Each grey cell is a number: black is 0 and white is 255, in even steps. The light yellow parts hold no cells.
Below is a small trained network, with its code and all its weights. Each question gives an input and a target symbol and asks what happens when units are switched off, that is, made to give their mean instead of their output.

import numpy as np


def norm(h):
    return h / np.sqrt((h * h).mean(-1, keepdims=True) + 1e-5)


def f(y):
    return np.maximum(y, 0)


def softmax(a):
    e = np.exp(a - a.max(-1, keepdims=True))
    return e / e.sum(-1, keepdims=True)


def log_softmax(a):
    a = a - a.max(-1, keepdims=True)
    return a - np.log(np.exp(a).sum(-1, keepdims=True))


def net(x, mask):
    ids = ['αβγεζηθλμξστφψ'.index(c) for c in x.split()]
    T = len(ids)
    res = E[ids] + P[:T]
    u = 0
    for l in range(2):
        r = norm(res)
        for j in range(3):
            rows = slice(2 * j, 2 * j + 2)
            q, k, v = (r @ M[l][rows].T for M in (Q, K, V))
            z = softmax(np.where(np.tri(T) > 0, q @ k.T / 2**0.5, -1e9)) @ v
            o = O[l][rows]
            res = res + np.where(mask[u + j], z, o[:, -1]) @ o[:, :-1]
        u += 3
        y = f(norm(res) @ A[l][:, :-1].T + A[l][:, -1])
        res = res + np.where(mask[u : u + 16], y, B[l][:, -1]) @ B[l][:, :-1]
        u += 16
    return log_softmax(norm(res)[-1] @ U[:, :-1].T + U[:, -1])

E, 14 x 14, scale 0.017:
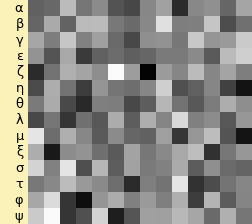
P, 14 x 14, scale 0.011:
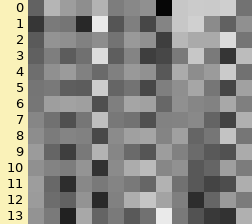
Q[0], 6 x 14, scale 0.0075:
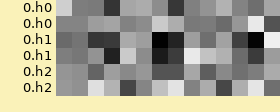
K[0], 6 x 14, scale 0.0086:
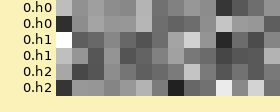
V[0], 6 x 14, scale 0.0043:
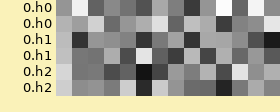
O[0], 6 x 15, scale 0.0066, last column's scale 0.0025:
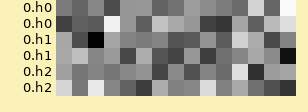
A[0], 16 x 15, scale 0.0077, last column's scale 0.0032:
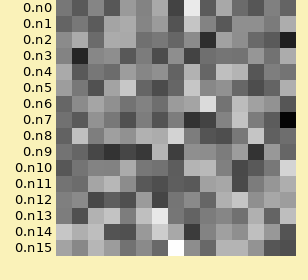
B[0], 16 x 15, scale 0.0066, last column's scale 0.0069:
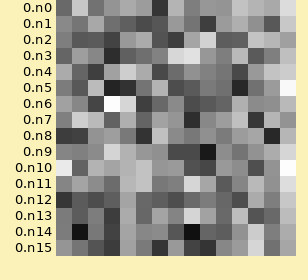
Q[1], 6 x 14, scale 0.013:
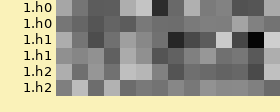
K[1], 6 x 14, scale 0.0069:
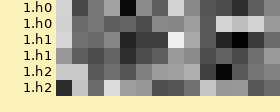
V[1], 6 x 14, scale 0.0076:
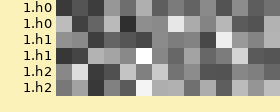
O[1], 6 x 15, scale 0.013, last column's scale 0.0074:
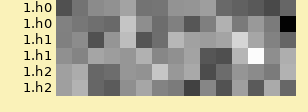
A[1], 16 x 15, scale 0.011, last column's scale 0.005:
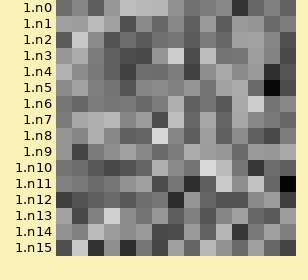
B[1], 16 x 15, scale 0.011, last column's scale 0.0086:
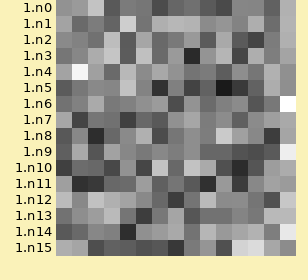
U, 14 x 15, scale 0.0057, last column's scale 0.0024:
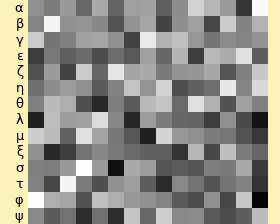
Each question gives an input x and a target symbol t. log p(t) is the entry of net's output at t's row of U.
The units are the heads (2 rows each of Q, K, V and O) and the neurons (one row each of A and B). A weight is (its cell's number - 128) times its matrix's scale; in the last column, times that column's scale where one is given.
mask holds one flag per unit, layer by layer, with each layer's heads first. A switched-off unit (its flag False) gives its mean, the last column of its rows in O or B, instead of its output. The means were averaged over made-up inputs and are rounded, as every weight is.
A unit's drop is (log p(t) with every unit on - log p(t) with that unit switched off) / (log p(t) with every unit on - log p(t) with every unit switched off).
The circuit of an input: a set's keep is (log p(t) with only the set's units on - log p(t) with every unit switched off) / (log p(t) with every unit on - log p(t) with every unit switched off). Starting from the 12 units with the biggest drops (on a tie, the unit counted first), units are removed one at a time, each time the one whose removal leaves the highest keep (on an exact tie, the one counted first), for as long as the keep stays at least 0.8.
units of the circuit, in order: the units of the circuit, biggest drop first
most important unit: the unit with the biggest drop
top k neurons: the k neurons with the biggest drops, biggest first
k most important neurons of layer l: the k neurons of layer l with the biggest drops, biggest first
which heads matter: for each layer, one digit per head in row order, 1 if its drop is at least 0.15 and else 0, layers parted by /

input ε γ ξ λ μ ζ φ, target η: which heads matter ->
000 / 010
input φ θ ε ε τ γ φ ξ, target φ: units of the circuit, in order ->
[1.h2]
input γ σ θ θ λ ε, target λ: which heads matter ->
000 / 100
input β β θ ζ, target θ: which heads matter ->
010 / 010
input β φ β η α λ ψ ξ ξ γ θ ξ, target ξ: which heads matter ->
010 / 100
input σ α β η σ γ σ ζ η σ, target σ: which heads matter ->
100 / 000
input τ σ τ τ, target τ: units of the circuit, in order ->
[1.h1, 1.n14]
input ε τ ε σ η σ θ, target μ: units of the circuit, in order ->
[1.n12, 1.h1]
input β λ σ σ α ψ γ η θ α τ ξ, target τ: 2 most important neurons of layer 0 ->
[0.n9, 0.n0]
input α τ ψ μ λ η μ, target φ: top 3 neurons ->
[1.n4, 0.n15, 0.n7]
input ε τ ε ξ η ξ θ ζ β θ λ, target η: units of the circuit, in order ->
[1.h1, 0.h2]
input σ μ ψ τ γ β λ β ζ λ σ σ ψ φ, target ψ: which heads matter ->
000 / 010
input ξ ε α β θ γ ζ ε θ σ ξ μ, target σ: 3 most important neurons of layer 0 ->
[0.n13, 0.n11, 0.n5]
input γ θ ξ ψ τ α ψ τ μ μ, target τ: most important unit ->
0.n2
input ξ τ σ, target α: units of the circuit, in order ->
[1.n8, 1.h1]
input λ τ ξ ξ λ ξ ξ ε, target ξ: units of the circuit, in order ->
[1.h0, 1.n11]
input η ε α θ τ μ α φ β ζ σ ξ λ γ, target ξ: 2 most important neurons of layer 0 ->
[0.n5, 0.n8]
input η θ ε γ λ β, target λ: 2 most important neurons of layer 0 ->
[0.n0, 0.n2]
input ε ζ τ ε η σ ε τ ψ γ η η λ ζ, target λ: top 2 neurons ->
[0.n0, 1.n0]
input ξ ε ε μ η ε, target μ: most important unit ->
0.h1
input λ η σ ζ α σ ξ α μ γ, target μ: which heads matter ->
010 / 000
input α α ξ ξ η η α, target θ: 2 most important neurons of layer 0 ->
[0.n7, 0.n3]
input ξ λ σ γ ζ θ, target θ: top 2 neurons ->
[1.n14, 0.n0]
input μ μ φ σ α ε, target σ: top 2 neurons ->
[0.n9, 0.n12]
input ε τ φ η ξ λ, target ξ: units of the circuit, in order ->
[1.h0, 1.n11]
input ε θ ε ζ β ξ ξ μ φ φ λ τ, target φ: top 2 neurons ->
[0.n10, 0.n6]
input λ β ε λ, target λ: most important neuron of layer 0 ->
[0.n10]
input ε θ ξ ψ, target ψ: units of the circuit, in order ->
[1.h1, 1.n10]
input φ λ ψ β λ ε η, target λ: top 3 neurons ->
[1.n5, 1.n8, 0.n6]
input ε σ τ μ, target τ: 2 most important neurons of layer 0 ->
[0.n7, 0.n9]
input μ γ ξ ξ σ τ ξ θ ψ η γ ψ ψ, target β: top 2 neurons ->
[1.n3, 1.n4]
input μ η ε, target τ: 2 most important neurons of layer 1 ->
[1.n3, 1.n6]
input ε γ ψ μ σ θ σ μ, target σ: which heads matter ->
101 / 000
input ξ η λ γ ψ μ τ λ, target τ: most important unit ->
0.n9
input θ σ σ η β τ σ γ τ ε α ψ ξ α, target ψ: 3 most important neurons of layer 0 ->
[0.n5, 0.n13, 0.n11]
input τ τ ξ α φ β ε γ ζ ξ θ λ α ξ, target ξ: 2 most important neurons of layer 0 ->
[0.n12, 0.n5]
